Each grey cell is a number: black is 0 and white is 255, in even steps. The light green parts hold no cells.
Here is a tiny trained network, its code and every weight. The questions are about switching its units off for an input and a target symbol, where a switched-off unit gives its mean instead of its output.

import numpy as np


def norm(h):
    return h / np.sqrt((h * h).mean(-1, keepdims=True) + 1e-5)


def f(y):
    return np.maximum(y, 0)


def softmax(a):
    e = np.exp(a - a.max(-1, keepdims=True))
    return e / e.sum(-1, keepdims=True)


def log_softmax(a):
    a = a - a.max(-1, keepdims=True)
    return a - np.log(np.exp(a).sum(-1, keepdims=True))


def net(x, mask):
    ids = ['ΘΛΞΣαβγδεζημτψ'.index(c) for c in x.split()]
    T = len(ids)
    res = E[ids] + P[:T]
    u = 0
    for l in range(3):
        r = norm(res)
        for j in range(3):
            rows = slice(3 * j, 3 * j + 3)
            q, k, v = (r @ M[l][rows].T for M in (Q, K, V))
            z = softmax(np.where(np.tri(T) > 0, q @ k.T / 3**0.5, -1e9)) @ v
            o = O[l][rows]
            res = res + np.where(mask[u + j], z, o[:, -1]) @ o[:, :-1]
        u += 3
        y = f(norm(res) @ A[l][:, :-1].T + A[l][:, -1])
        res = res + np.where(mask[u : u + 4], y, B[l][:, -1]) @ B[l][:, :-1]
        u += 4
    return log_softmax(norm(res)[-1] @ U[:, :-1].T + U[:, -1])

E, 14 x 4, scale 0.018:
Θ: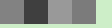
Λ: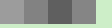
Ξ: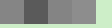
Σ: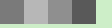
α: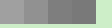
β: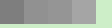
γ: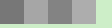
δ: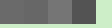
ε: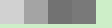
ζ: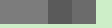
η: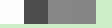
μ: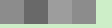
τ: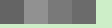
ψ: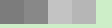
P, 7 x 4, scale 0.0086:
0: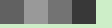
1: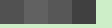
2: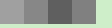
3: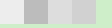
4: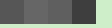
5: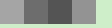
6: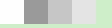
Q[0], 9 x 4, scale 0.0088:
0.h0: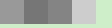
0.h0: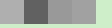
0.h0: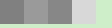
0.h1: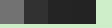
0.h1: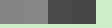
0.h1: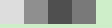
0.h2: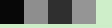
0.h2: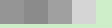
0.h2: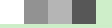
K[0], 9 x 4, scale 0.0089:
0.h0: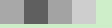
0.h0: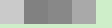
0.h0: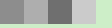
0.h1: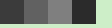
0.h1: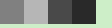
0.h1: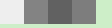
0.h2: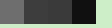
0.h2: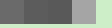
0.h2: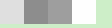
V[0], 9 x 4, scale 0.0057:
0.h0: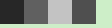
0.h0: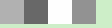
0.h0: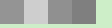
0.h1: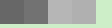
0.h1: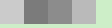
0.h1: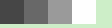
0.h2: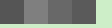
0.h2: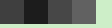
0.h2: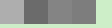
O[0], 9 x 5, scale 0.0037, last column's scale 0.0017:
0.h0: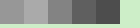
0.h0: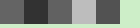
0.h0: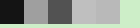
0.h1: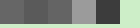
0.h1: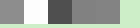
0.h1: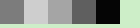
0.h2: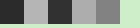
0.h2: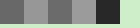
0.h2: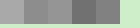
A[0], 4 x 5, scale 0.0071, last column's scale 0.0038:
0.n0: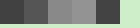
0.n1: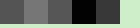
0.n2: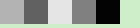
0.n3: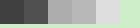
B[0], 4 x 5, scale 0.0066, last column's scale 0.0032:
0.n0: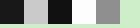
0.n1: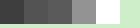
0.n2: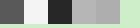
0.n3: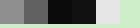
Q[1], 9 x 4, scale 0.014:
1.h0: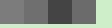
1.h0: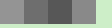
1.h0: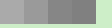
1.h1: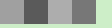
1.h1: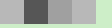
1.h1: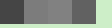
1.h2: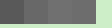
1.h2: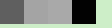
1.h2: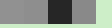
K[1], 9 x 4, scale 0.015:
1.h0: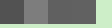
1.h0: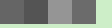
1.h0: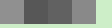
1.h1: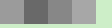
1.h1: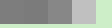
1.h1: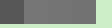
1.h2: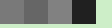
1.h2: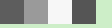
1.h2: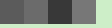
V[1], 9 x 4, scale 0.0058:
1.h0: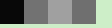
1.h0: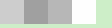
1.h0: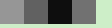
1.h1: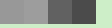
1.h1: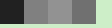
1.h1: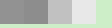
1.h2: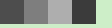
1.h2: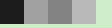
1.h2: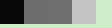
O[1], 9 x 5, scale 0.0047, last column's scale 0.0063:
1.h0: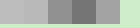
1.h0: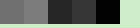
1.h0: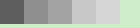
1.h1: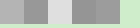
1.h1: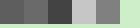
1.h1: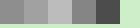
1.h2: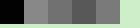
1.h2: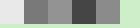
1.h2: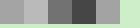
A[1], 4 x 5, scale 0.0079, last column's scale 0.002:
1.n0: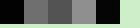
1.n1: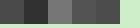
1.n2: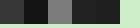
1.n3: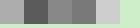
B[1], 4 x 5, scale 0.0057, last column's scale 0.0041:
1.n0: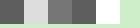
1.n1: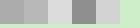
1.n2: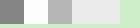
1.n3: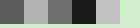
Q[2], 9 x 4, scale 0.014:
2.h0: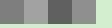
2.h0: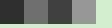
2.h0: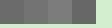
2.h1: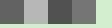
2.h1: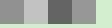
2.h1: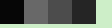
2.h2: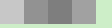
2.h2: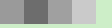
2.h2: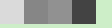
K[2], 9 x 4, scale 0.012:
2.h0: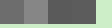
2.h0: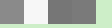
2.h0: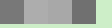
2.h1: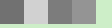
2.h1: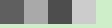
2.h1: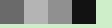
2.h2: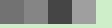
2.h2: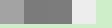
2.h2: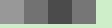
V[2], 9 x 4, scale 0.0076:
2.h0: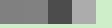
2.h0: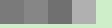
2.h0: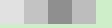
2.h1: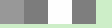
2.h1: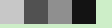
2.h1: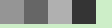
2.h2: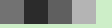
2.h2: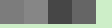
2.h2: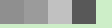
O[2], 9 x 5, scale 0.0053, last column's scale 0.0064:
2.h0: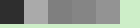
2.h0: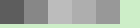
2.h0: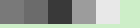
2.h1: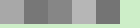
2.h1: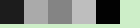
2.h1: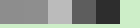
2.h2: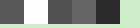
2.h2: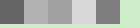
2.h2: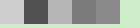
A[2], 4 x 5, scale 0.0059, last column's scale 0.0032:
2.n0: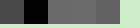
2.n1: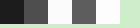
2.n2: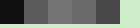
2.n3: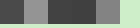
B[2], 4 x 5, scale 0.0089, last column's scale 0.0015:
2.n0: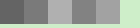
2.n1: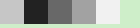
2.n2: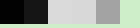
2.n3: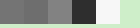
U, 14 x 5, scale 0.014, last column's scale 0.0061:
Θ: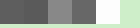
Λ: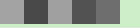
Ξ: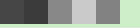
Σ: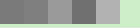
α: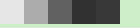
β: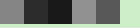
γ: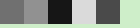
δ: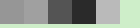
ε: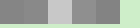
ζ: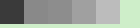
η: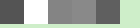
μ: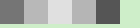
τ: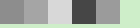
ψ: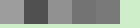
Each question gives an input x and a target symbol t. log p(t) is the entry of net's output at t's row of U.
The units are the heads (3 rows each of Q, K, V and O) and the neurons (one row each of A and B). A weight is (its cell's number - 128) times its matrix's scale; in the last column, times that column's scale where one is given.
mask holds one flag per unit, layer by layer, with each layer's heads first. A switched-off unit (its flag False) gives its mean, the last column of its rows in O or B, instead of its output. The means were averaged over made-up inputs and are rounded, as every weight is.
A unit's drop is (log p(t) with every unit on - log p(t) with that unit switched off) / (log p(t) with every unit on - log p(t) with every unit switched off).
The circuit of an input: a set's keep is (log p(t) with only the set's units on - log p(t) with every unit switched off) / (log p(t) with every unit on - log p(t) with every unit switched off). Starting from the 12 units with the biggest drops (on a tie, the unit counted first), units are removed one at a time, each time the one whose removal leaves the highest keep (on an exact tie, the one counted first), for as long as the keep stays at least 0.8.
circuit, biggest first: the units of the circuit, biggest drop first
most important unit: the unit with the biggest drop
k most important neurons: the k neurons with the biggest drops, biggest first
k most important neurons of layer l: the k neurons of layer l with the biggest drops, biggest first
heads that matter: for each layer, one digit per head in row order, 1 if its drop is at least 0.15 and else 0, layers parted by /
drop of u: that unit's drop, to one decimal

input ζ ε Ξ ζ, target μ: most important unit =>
1.h1
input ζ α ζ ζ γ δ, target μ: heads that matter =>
100 / 000 / 000
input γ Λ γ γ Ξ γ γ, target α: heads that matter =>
001 / 101 / 010
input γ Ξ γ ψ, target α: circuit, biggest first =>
1.h0; 0.n3; 1.h2
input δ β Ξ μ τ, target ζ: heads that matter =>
011 / 010 / 000
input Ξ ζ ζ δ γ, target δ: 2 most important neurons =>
0.n1; 1.n2
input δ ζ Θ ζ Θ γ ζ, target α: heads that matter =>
101 / 010 / 001
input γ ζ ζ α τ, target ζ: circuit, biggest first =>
0.n1; 1.n2
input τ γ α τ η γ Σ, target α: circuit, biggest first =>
1.h0; 2.h1
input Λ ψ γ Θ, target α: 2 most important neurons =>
0.n2; 1.n3
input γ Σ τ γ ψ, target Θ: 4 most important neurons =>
0.n0; 1.n2; 2.n2; 2.n3
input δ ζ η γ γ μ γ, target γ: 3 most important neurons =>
1.n1; 1.n2; 0.n2
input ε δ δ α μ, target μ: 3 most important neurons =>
1.n2; 0.n3; 0.n2
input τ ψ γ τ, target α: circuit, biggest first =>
1.h0
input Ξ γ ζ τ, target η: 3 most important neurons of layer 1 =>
1.n2; 1.n1; 1.n3
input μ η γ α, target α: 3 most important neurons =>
1.n3; 1.n2; 1.n1
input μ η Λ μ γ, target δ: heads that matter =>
000 / 000 / 010
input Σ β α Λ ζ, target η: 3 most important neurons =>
1.n2; 1.n1; 1.n0
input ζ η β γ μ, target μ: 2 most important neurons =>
1.n2; 0.n2
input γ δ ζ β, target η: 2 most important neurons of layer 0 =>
0.n3; 0.n1
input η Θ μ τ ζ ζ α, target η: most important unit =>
2.h2
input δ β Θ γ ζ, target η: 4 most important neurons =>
1.n2; 1.n0; 1.n1; 0.n3
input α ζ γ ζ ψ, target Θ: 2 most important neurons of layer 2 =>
2.n2; 2.n3
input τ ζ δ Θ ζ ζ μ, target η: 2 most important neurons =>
0.n2; 1.n2
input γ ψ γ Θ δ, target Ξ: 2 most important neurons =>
0.n1; 2.n1
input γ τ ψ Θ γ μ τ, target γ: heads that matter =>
100 / 101 / 110
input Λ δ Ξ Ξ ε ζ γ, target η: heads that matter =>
011 / 110 / 011
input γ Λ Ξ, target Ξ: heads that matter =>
100 / 000 / 011
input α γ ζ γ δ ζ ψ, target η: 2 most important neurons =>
0.n3; 1.n2
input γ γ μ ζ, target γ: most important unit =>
0.h0
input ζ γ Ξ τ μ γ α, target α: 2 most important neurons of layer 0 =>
0.n1; 0.n2
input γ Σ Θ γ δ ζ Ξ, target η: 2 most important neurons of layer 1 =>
1.n2; 1.n3
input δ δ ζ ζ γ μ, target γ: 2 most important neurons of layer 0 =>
0.n3; 0.n2
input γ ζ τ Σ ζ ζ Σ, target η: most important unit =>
2.h2
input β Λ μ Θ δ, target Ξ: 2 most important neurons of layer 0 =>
0.n1; 0.n2
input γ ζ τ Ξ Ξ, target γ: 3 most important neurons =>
1.n2; 0.n0; 1.n1
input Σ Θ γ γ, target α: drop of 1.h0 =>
0.4
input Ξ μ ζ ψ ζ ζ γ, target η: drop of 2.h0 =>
0.2
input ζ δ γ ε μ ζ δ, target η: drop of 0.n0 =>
0.0
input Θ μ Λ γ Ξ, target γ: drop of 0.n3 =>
0.1
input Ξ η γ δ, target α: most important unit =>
0.n2
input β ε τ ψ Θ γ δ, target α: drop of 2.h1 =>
0.1
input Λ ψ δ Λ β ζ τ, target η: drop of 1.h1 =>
0.2
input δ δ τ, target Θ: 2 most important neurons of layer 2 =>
2.n2; 2.n3
